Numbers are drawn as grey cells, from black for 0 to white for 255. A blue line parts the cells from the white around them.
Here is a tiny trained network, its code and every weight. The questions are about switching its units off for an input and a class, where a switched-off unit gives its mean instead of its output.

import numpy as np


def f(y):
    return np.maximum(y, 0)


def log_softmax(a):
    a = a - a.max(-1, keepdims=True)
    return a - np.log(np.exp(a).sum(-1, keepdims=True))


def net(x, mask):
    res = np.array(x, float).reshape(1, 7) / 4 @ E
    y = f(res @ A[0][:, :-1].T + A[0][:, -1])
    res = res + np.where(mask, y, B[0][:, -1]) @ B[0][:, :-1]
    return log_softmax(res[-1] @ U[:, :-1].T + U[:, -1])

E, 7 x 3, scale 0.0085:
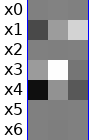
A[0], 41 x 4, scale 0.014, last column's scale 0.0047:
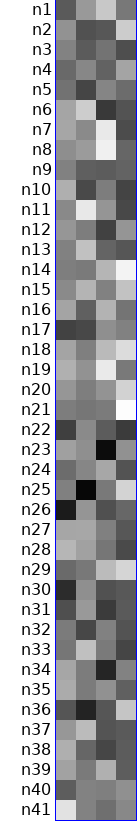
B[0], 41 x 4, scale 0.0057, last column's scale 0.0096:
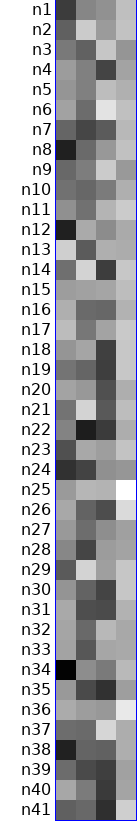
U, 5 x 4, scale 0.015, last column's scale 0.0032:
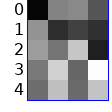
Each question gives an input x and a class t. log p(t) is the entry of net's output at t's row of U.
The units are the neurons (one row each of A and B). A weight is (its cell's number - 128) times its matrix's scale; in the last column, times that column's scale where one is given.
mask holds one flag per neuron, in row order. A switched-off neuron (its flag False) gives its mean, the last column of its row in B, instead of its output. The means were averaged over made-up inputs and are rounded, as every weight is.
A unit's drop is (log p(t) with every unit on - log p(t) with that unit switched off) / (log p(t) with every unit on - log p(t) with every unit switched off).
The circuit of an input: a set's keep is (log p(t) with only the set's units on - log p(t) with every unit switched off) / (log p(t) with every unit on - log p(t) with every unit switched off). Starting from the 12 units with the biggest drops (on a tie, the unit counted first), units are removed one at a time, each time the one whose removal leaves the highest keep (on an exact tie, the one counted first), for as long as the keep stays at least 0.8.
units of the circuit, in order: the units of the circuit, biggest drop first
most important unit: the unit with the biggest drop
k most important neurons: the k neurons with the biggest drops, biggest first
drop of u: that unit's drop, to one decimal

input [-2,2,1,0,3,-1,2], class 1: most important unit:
n25
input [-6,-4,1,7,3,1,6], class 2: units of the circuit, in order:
n6; n13; n37
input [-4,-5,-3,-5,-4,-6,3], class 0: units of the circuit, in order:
n38; n34; n2
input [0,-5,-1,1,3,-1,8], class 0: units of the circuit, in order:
n34; n12
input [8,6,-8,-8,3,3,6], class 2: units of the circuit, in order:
n17; n36
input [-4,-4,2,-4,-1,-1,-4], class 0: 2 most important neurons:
n38; n34
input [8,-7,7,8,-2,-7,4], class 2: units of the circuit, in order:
n6; n37
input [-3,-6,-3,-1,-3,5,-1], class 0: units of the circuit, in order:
n34; n38; n12
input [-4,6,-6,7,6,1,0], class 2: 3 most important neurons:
n13; n11; n33
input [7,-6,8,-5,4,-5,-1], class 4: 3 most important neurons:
n36; n25; n8
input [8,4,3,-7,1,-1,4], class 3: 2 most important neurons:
n14; n6
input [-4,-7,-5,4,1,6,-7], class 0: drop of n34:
0.2
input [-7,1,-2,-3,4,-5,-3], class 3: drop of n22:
-0.1
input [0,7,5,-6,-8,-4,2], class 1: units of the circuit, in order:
n19
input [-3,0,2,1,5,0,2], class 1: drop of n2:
0.1
